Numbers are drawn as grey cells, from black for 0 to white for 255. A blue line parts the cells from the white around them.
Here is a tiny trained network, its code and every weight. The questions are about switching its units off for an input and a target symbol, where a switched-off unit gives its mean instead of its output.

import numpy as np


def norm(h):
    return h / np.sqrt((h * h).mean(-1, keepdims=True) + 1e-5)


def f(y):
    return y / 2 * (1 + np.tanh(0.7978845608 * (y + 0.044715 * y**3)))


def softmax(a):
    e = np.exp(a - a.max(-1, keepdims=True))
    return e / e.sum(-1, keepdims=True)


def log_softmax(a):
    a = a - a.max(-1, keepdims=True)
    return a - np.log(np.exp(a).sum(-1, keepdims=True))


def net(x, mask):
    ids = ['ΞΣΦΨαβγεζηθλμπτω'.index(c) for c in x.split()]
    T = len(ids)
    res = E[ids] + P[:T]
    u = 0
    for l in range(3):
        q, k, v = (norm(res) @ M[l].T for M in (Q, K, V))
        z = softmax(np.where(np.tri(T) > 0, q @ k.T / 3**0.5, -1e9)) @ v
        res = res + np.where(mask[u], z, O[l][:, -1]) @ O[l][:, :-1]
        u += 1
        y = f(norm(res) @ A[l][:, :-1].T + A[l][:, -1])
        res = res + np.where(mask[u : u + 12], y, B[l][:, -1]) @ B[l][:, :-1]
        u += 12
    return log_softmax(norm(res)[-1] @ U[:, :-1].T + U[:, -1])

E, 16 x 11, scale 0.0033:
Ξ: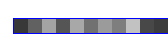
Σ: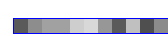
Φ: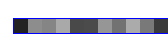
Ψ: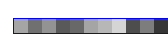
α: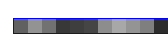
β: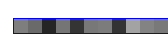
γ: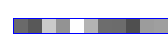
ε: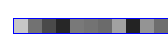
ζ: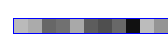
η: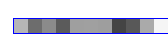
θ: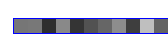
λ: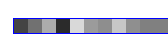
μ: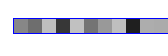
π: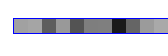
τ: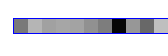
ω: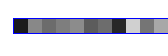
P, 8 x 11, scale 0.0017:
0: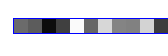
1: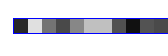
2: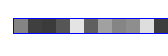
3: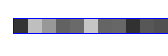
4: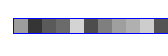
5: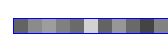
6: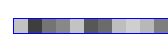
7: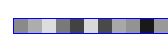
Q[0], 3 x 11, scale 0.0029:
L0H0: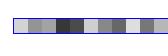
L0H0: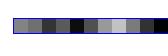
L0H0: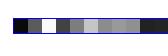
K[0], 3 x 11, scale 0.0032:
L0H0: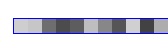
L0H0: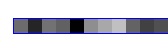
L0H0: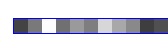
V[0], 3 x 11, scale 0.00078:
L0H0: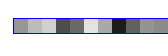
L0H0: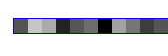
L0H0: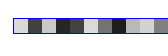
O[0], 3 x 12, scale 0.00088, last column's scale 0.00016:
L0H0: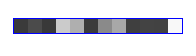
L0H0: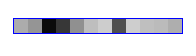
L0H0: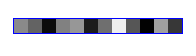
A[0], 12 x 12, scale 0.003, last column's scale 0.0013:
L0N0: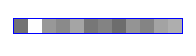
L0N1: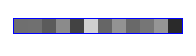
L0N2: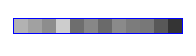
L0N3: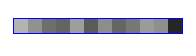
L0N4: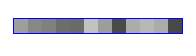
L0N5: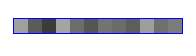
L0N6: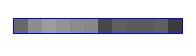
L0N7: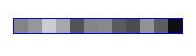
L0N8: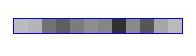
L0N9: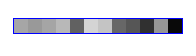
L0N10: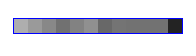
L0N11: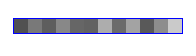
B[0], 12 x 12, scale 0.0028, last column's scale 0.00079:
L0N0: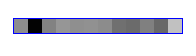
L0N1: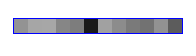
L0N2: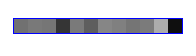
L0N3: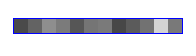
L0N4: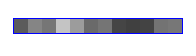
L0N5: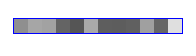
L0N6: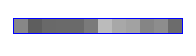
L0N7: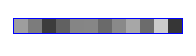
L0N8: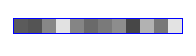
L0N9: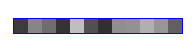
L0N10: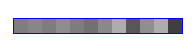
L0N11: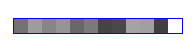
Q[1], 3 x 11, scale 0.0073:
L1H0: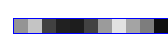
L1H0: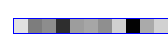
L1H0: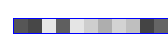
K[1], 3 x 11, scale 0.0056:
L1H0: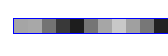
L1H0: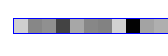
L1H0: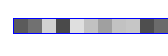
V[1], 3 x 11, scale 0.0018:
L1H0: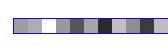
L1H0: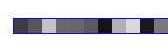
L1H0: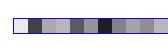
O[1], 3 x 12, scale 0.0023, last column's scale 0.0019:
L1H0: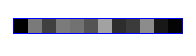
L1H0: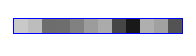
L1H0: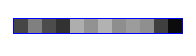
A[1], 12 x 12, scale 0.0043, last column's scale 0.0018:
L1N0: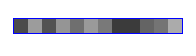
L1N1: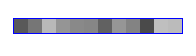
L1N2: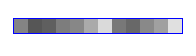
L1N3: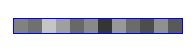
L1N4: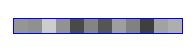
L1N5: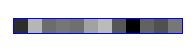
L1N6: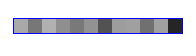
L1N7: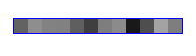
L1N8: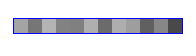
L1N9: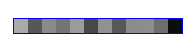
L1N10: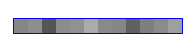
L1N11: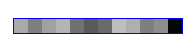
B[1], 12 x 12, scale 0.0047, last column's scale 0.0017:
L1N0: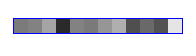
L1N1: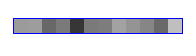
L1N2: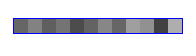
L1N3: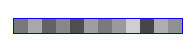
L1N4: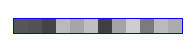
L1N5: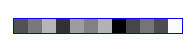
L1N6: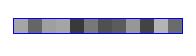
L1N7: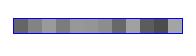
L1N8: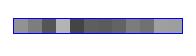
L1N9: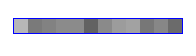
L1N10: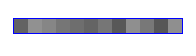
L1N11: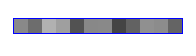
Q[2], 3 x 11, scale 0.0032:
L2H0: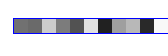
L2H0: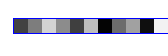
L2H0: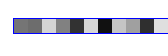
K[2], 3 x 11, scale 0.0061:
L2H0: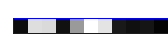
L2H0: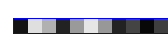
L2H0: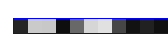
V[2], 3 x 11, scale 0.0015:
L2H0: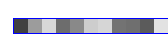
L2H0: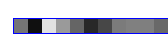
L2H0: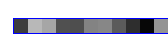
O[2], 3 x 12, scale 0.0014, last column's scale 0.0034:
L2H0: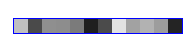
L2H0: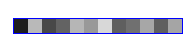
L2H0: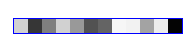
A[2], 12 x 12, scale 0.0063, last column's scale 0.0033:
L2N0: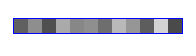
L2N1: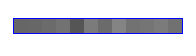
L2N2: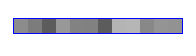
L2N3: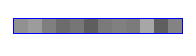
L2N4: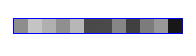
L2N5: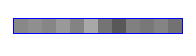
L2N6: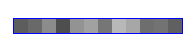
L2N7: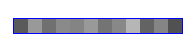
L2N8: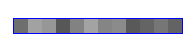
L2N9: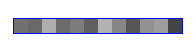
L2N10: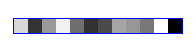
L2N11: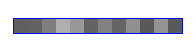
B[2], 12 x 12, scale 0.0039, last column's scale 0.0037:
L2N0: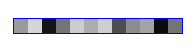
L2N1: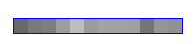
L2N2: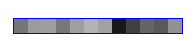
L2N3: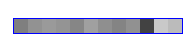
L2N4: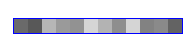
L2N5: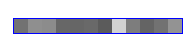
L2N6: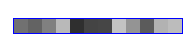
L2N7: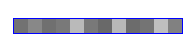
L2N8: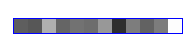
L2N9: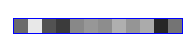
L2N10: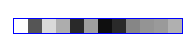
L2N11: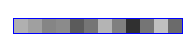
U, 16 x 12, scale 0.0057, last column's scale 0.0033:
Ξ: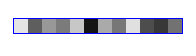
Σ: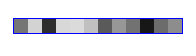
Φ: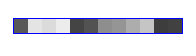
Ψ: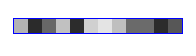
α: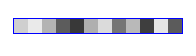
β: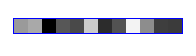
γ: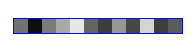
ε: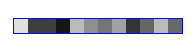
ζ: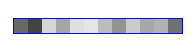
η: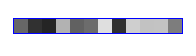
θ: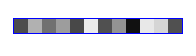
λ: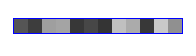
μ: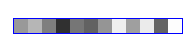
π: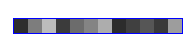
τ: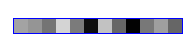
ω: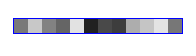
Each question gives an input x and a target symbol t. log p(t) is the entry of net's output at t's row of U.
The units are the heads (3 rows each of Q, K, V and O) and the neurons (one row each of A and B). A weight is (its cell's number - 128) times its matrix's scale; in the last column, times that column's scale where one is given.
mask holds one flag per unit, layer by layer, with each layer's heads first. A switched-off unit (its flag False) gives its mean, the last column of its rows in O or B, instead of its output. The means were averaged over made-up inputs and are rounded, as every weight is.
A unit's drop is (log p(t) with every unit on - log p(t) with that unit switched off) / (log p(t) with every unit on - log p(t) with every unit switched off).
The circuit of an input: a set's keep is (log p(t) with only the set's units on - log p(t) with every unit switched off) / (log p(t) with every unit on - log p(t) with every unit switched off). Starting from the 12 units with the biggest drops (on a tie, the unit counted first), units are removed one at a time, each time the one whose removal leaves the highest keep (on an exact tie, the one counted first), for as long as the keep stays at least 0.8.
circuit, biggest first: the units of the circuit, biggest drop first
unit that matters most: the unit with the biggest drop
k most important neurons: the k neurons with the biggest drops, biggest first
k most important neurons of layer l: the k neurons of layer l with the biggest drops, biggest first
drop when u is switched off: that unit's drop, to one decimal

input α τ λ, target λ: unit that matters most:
L1N4
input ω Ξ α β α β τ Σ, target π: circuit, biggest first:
[L1H0; L1N5]
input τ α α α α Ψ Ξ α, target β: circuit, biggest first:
[L2N0; L1N4]
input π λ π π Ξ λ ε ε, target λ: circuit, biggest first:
[L1N4; L2N6]
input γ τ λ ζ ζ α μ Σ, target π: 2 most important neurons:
[L0N9; L1N5]
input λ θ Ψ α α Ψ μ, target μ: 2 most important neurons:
[L2N9; L1N5]
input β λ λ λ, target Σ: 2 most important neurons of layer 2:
[L2N0; L2N2]
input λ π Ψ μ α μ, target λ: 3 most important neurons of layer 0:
[L0N11; L0N5; L0N4]
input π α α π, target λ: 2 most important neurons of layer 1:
[L1N0; L1N7]
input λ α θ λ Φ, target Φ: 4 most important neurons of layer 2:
[L2N8; L2N10; L2N6; L2N5]
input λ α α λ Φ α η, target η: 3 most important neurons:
[L1N2; L1N5; L1N0]
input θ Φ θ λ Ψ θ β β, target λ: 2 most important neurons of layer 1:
[L1N0; L1N4]
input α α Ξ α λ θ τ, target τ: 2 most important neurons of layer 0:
[L0N0; L0N8]
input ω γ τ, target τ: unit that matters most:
L2N11
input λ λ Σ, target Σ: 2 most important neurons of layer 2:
[L2N8; L2N10]
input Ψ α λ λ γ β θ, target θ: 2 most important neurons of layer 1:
[L1N5; L1N0]
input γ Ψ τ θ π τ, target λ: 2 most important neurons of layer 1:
[L1N0; L1N3]
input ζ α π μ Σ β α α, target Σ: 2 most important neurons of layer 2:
[L2N0; L2N2]
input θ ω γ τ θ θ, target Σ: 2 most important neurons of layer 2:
[L2N0; L2N2]
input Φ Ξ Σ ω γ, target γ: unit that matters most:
L1H0
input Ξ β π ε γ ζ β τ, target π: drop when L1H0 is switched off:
3.3
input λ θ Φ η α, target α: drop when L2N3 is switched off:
0.7
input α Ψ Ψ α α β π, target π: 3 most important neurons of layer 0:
[L0N5; L0N4; L0N3]
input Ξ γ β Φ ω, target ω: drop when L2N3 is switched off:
0.0
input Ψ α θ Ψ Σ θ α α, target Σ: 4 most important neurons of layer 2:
[L2N0; L2N2; L2N7; L2N6]
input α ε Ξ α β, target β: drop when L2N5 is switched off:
0.2
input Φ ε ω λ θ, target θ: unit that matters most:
L0N5
